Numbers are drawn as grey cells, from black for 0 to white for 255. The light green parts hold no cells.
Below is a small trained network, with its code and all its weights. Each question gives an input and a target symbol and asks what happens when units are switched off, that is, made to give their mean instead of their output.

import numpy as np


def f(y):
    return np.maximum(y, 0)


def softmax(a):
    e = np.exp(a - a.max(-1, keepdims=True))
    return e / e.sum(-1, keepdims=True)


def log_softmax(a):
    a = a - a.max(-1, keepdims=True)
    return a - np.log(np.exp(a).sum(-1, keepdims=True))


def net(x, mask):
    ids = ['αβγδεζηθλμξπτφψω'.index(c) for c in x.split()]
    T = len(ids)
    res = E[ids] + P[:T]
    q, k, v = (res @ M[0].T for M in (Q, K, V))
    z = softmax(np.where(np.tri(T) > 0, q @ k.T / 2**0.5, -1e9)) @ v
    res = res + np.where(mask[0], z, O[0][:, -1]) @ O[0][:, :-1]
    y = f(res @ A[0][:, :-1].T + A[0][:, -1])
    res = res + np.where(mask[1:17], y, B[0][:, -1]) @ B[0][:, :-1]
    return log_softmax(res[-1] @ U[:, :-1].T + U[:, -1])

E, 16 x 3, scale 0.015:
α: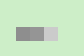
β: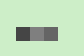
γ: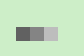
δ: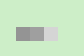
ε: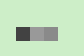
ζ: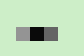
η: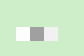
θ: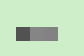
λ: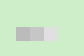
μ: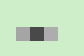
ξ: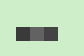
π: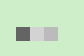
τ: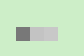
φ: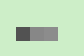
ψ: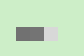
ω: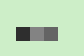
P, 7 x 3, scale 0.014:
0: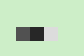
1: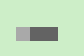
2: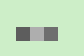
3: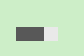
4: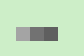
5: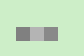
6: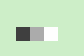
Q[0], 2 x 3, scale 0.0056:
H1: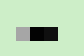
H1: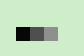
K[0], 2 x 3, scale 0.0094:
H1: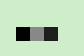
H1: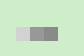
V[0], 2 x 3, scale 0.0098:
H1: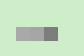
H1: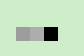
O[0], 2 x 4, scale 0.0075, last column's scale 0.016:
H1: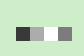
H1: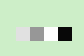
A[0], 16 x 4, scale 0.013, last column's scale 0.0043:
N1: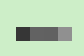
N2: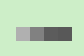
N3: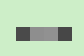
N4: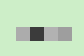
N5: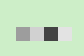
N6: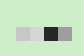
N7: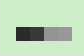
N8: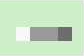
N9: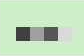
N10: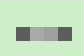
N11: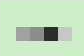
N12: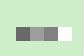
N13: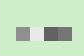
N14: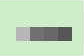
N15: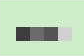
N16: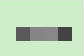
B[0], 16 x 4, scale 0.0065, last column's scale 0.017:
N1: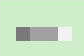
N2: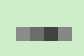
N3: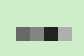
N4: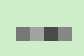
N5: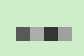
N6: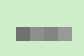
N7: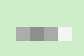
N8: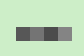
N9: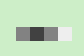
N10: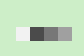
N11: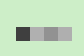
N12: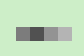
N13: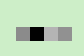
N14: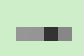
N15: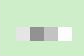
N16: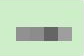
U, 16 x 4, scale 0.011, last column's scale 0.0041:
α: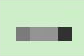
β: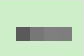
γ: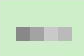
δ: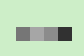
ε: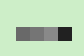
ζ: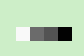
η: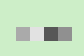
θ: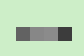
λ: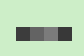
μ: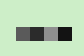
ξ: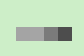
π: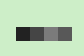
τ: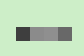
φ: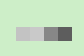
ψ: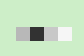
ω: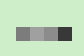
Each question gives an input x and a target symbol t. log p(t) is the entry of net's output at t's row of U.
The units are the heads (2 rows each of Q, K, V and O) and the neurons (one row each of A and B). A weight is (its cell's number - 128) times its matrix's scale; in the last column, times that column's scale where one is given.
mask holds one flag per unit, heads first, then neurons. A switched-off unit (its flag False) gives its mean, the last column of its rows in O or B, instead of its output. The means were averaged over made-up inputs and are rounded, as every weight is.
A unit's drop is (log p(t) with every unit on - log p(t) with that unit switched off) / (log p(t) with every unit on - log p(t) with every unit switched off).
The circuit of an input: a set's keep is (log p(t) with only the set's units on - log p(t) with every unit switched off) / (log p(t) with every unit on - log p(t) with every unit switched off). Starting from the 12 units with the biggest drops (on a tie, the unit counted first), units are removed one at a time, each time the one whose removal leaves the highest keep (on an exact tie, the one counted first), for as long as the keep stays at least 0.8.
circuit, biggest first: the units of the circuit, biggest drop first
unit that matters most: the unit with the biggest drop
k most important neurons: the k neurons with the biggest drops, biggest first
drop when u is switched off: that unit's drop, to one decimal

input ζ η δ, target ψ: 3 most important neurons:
N10; N13; N11
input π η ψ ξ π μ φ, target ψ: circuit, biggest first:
N10; H1
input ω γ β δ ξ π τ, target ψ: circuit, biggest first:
N10; N13
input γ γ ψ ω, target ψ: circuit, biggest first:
N15; N7
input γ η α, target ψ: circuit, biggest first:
H1; N10; N13
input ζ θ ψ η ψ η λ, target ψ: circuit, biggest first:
N10; N13
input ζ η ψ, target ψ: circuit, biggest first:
N10; H1
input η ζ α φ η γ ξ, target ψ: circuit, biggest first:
N15; N9; N7
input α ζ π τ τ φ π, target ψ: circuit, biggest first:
N10; N13
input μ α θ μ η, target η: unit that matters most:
N9
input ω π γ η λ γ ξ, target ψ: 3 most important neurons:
N15; N9; N7
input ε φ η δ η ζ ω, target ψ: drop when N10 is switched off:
0.4
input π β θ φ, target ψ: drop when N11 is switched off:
0.2
